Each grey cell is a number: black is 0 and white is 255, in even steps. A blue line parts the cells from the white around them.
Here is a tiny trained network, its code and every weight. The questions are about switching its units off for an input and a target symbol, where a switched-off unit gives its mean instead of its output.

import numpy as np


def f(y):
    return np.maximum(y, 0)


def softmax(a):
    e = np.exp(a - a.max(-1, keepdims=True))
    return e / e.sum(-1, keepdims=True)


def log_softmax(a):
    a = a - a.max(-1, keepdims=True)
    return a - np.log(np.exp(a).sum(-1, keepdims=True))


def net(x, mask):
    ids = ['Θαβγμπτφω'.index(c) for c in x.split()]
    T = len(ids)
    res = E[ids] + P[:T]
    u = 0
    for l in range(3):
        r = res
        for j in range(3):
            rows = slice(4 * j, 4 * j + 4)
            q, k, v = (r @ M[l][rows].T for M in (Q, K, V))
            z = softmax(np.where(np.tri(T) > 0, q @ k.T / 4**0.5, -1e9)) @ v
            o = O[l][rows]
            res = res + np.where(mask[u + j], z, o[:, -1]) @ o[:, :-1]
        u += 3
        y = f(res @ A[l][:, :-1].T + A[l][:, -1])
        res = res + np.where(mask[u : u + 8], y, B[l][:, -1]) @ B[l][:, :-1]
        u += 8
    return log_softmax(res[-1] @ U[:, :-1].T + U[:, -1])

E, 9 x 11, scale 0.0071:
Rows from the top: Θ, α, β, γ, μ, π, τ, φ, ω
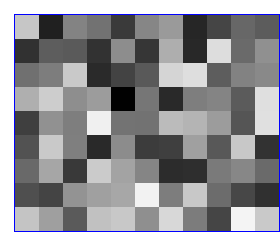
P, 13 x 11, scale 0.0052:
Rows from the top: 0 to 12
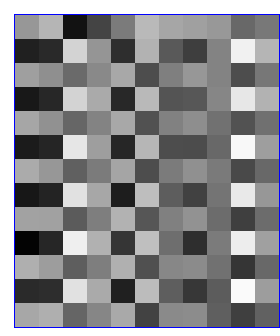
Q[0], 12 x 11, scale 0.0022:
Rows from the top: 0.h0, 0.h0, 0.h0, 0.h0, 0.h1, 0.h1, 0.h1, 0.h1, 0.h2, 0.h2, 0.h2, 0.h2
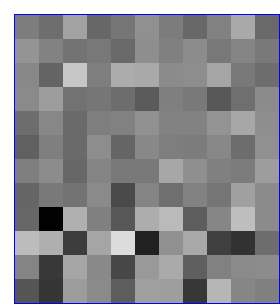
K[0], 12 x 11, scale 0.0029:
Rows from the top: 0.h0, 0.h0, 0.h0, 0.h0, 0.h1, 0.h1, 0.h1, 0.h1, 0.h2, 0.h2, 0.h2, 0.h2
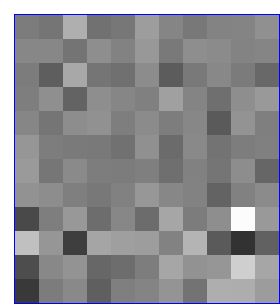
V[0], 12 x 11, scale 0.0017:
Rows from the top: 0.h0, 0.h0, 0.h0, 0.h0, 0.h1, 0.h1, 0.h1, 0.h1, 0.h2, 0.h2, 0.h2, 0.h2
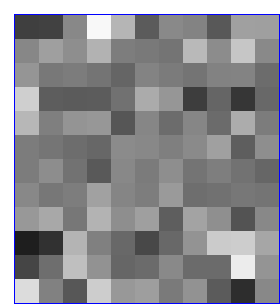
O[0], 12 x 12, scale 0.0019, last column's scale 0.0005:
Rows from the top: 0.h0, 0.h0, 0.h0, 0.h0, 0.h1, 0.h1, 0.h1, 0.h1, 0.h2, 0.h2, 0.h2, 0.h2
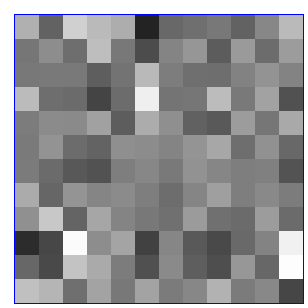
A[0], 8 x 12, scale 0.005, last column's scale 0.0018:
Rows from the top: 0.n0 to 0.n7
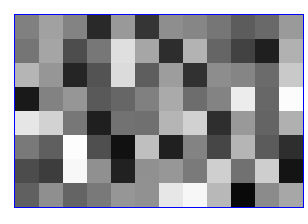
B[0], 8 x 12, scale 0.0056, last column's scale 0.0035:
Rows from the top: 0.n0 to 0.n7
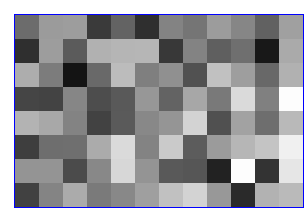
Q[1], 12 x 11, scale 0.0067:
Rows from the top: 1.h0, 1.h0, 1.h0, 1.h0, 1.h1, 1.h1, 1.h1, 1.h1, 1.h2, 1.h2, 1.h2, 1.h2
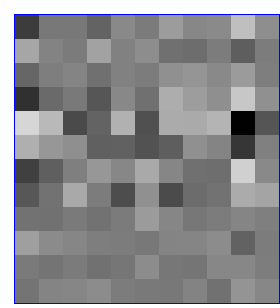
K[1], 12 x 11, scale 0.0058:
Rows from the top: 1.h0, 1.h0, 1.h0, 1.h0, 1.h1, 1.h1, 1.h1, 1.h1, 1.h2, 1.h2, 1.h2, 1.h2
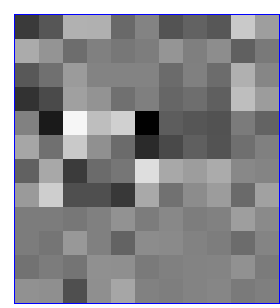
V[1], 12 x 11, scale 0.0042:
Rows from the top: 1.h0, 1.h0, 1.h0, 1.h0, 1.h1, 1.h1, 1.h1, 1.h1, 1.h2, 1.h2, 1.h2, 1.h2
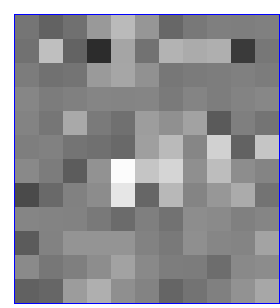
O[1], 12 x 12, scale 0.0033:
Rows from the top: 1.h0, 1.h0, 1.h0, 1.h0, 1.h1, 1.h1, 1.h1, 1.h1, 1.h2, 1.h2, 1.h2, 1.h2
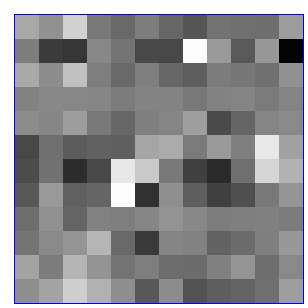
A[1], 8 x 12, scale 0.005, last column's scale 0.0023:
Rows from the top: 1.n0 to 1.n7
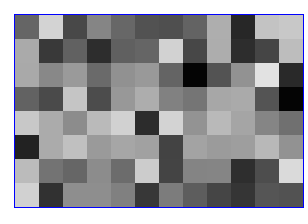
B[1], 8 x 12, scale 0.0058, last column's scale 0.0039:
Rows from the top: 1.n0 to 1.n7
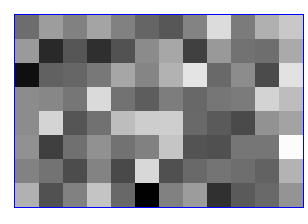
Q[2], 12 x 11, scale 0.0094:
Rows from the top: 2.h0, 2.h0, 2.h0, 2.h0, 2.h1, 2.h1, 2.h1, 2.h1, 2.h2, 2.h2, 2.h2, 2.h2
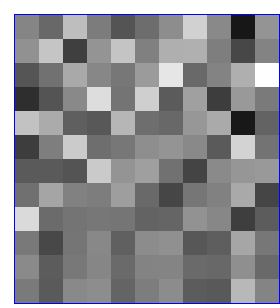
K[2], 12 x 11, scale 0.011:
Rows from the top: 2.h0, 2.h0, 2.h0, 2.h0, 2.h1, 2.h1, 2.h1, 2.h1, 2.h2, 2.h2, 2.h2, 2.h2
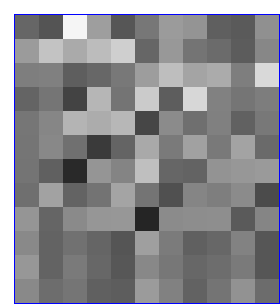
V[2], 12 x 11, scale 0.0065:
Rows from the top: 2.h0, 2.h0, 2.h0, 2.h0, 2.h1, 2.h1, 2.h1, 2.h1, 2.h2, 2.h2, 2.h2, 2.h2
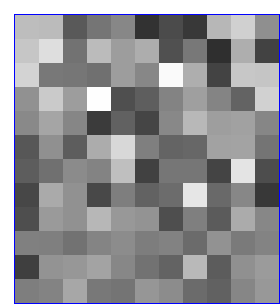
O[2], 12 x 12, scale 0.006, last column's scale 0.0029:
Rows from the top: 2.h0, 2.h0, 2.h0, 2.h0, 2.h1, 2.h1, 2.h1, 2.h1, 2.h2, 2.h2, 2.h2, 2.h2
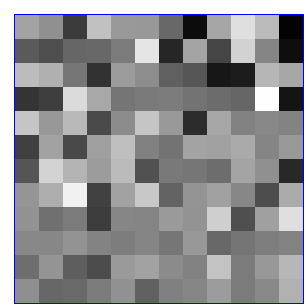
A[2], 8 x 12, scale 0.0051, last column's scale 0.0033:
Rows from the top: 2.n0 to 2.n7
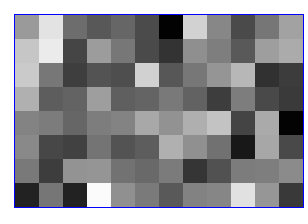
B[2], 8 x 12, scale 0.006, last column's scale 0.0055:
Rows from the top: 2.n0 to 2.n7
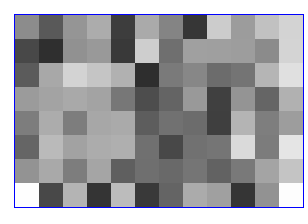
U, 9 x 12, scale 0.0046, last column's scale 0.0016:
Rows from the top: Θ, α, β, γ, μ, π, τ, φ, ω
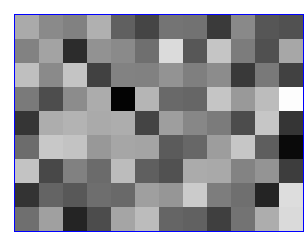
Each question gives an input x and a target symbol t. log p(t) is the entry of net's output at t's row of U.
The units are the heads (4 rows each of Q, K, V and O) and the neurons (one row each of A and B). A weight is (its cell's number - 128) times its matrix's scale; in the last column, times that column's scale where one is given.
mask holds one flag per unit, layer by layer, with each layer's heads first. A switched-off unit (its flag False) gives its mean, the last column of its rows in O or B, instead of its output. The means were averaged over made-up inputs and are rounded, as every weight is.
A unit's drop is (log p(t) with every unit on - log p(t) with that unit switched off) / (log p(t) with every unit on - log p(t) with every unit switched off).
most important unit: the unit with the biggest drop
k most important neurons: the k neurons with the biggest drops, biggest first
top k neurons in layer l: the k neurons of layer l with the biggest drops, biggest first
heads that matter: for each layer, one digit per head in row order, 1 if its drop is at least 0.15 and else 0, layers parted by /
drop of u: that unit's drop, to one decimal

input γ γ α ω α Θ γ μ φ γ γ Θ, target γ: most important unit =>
2.h0
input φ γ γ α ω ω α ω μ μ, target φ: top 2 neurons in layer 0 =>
[0.n1 0.n7]
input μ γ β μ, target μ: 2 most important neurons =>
[0.n7 0.n6]
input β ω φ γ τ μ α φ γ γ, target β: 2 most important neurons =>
[0.n4 0.n7]
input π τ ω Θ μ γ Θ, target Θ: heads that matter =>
000 / 000 / 001
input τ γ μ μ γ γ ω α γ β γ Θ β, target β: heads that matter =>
000 / 000 / 010
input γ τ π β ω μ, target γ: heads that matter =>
000 / 010 / 110
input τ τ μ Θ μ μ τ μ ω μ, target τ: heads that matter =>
000 / 000 / 110
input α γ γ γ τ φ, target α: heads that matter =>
000 / 000 / 100
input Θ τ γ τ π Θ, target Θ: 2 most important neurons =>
[1.n1 2.n3]
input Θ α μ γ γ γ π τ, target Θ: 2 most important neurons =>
[1.n1 2.n3]
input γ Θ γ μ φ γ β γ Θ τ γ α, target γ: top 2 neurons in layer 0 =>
[0.n5 0.n3]
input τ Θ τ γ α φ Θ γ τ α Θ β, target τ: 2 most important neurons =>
[2.n7 0.n5]
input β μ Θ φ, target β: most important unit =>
2.h1
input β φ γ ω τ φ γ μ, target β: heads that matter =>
000 / 000 / 110
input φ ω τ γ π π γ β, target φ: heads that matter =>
000 / 000 / 100
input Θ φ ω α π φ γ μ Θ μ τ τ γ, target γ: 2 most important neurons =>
[2.n0 2.n1]
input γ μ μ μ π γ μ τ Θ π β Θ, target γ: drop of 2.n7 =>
0.0
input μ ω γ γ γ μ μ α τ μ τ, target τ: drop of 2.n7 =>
1.1
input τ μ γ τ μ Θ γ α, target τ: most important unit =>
2.n7
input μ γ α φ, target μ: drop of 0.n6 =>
0.1
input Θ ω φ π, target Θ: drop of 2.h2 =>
0.5
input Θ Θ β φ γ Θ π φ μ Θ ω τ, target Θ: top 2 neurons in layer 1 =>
[1.n1 1.n6]
